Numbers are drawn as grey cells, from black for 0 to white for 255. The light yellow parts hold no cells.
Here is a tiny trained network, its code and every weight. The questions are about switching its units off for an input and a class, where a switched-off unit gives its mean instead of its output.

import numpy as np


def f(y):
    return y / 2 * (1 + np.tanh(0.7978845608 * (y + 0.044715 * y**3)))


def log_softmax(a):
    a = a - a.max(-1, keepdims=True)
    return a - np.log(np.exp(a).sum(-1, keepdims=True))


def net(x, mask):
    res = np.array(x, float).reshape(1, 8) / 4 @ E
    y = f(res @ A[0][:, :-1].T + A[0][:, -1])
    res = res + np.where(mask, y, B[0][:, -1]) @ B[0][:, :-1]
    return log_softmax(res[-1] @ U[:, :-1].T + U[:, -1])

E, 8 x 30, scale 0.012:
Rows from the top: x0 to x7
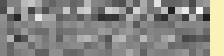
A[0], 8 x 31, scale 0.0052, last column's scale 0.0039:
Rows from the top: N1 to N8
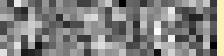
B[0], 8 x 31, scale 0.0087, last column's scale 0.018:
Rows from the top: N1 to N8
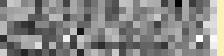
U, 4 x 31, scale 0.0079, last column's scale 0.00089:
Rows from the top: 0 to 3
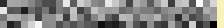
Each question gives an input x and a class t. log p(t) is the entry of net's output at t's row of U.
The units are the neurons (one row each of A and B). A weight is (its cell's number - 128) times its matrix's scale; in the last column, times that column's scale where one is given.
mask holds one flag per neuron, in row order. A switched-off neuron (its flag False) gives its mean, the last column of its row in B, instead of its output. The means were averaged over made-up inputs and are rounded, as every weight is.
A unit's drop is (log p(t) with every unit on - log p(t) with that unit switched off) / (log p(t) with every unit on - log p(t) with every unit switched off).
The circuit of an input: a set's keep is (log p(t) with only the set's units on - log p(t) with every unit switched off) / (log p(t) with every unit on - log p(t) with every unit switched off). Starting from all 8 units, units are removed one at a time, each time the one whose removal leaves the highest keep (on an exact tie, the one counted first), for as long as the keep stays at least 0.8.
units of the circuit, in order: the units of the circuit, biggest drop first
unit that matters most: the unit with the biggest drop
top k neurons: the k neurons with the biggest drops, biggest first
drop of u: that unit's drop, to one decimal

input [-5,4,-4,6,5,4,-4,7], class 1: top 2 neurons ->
N6, N8
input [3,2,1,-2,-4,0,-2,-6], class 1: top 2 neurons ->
N6, N7
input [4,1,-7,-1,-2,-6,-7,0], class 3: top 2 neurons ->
N7, N3
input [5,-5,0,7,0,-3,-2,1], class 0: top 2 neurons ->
N6, N8
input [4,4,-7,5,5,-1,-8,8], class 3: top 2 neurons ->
N7, N6
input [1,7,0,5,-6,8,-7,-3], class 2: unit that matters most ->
N6
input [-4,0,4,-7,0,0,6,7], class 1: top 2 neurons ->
N7, N6
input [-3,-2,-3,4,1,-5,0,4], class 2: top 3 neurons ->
N1, N5, N4
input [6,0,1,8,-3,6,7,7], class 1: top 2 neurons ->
N4, N1
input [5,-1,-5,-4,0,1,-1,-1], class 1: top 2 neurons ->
N5, N4
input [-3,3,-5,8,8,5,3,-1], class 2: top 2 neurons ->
N3, N6
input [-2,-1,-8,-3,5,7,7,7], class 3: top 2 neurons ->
N7, N1
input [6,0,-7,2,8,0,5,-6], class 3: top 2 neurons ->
N7, N8
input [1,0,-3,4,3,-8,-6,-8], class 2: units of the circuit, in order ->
N1
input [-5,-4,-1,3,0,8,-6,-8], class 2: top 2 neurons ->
N3, N2
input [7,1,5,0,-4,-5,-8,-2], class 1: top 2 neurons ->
N7, N4
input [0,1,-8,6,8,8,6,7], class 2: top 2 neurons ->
N3, N2
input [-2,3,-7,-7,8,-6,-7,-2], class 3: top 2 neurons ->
N7, N3
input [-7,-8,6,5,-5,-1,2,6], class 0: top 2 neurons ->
N6, N7
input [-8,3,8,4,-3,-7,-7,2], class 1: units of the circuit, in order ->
N7
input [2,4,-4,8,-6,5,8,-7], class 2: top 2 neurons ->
N6, N3
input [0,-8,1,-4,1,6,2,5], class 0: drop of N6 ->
1.3
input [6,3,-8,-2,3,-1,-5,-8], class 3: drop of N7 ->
1.0
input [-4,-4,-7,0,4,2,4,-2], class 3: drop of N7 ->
1.4
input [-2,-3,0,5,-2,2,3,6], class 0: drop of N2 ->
0.0
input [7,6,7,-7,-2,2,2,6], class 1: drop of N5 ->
0.1
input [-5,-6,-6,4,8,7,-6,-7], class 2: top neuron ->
N3
